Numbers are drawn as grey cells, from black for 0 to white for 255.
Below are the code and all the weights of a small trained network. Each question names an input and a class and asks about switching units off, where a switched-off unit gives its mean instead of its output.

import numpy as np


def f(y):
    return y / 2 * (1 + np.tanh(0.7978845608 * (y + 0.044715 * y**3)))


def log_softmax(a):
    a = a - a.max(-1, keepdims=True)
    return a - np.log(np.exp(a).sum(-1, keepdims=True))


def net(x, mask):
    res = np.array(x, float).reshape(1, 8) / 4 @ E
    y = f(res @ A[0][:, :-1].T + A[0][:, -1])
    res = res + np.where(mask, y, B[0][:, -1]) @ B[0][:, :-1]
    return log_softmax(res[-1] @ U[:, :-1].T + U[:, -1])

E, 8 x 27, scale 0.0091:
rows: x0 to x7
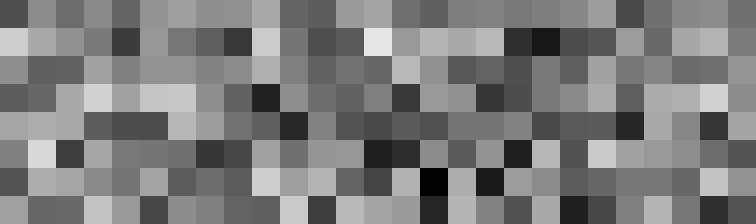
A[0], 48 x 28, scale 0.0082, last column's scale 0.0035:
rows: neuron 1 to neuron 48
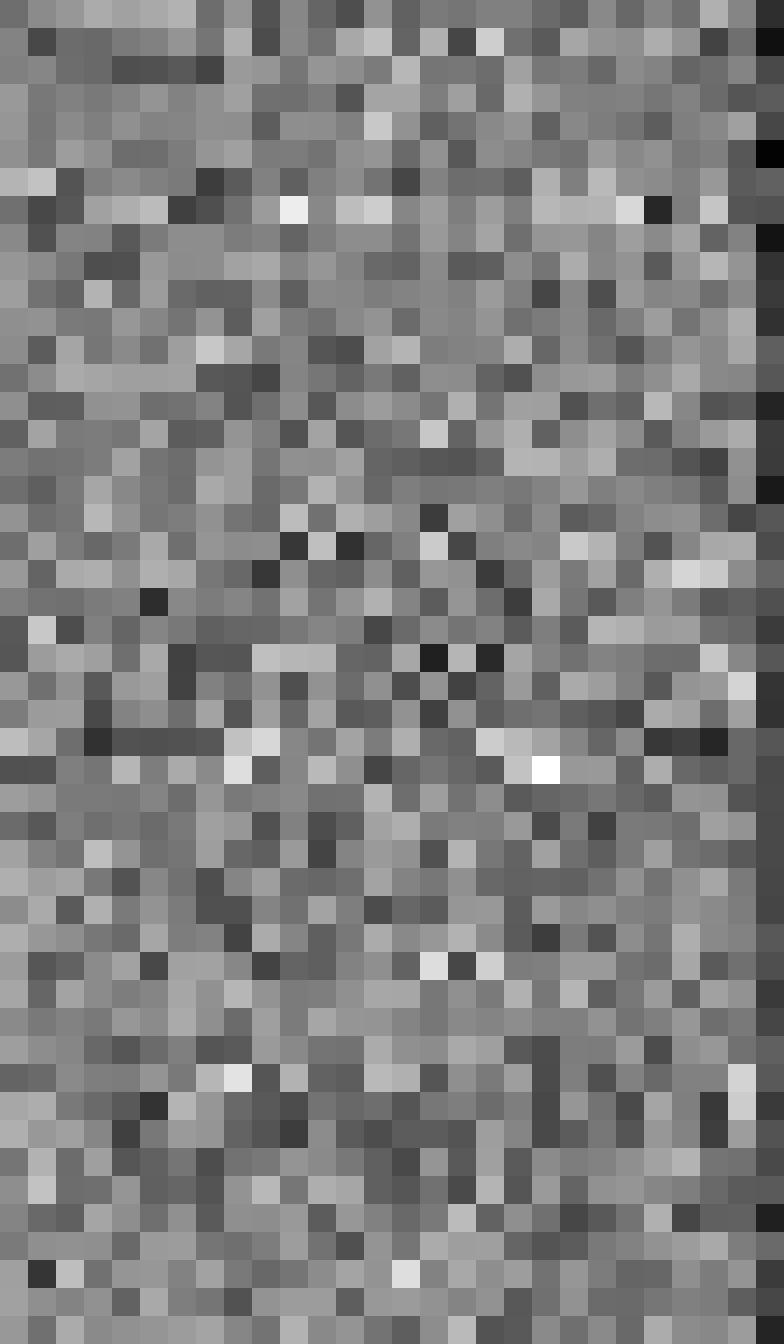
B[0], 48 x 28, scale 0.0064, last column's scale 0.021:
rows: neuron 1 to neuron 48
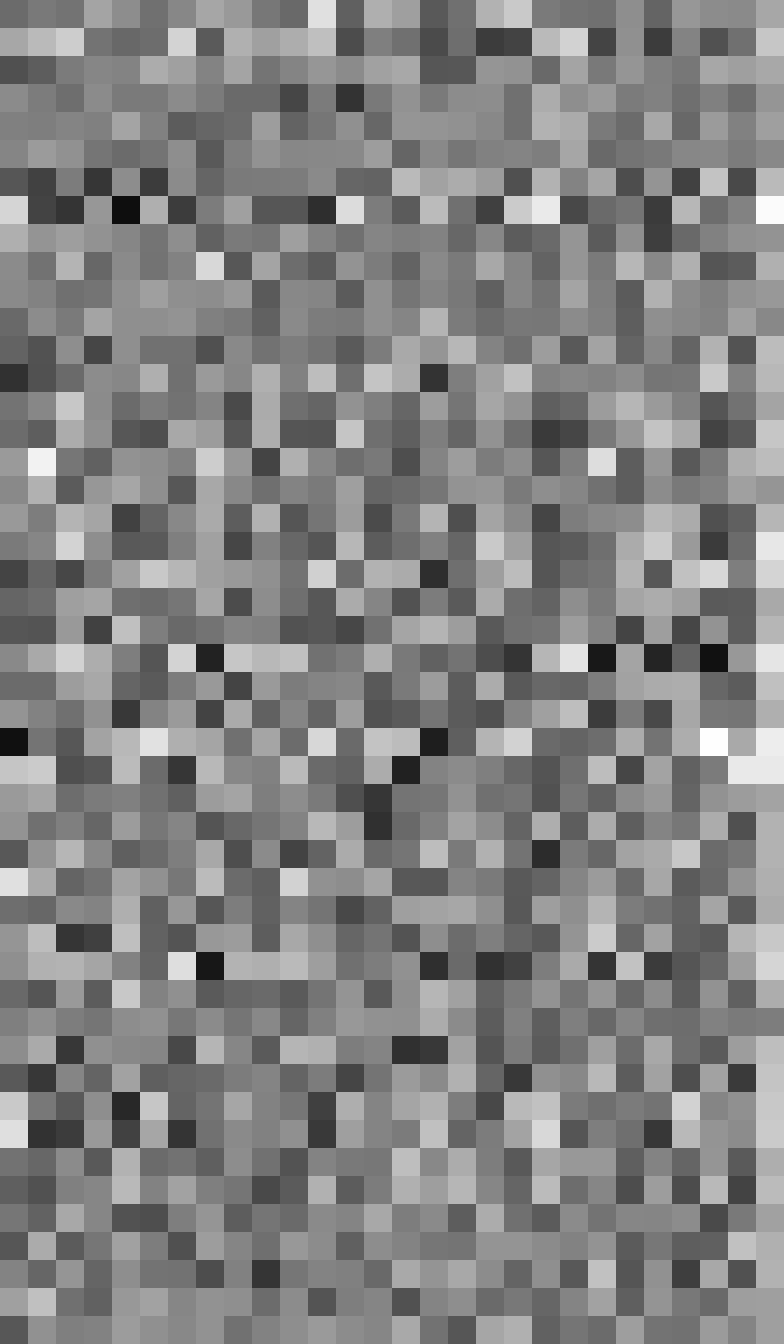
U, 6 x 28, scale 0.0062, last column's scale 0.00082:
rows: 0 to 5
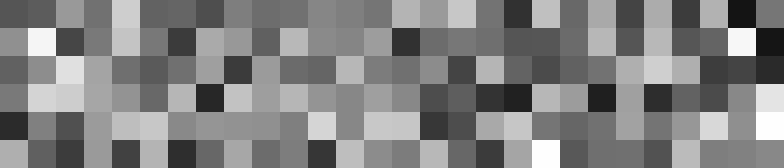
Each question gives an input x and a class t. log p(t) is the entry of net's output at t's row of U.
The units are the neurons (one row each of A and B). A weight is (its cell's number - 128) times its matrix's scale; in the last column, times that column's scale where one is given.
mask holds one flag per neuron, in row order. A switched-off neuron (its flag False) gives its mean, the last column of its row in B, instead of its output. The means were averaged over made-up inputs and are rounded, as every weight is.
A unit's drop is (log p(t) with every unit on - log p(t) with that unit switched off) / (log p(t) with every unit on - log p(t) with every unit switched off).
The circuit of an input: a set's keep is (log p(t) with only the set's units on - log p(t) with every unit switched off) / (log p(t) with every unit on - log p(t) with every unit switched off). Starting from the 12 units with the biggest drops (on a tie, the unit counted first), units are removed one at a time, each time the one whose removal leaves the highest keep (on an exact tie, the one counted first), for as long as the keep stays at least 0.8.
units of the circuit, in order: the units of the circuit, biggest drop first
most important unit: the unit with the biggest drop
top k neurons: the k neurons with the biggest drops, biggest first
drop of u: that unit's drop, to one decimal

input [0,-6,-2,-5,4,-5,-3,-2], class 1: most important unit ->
neuron 28
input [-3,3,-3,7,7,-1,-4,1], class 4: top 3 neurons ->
(neuron 21; neuron 8; neuron 14)
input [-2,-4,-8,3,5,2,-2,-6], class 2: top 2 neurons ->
(neuron 8; neuron 20)
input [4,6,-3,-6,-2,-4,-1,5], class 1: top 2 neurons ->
(neuron 34; neuron 38)
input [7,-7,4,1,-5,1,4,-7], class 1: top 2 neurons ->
(neuron 28; neuron 17)
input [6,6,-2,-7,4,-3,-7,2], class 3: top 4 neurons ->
(neuron 2; neuron 35; neuron 28; neuron 21)
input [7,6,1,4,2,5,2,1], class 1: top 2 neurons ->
(neuron 34; neuron 32)
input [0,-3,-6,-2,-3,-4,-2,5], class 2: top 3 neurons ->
(neuron 19; neuron 22; neuron 31)
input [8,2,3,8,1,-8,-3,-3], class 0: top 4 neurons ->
(neuron 39; neuron 27; neuron 13; neuron 46)
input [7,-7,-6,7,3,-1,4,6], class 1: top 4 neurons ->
(neuron 28; neuron 27; neuron 17; neuron 20)
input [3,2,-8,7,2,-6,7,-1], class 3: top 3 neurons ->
(neuron 24; neuron 27; neuron 26)
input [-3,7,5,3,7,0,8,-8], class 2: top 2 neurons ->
(neuron 20; neuron 16)
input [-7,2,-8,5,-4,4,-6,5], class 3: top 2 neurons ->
(neuron 35; neuron 2)
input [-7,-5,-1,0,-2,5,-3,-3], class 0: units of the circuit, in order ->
(neuron 7)
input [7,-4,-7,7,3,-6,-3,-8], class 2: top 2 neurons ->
(neuron 20; neuron 27)
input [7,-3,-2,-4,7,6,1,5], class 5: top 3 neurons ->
(neuron 41; neuron 40; neuron 26)
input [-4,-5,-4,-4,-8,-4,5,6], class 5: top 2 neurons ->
(neuron 8; neuron 20)
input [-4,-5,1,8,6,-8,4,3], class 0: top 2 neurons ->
(neuron 39; neuron 27)
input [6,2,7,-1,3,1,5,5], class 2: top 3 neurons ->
(neuron 35; neuron 31; neuron 2)
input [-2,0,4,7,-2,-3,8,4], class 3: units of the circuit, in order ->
(neuron 24)
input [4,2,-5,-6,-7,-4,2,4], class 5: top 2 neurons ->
(neuron 8; neuron 21)
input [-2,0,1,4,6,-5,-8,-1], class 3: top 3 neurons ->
(neuron 35; neuron 2; neuron 8)
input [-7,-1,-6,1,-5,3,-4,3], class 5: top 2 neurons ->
(neuron 8; neuron 24)
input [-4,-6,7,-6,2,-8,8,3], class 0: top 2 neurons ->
(neuron 39; neuron 46)
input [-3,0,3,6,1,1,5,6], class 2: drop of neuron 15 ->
0.1
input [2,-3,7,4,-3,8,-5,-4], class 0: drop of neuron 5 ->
0.0
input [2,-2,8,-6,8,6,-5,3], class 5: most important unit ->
neuron 41
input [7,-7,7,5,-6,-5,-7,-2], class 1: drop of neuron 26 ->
0.2
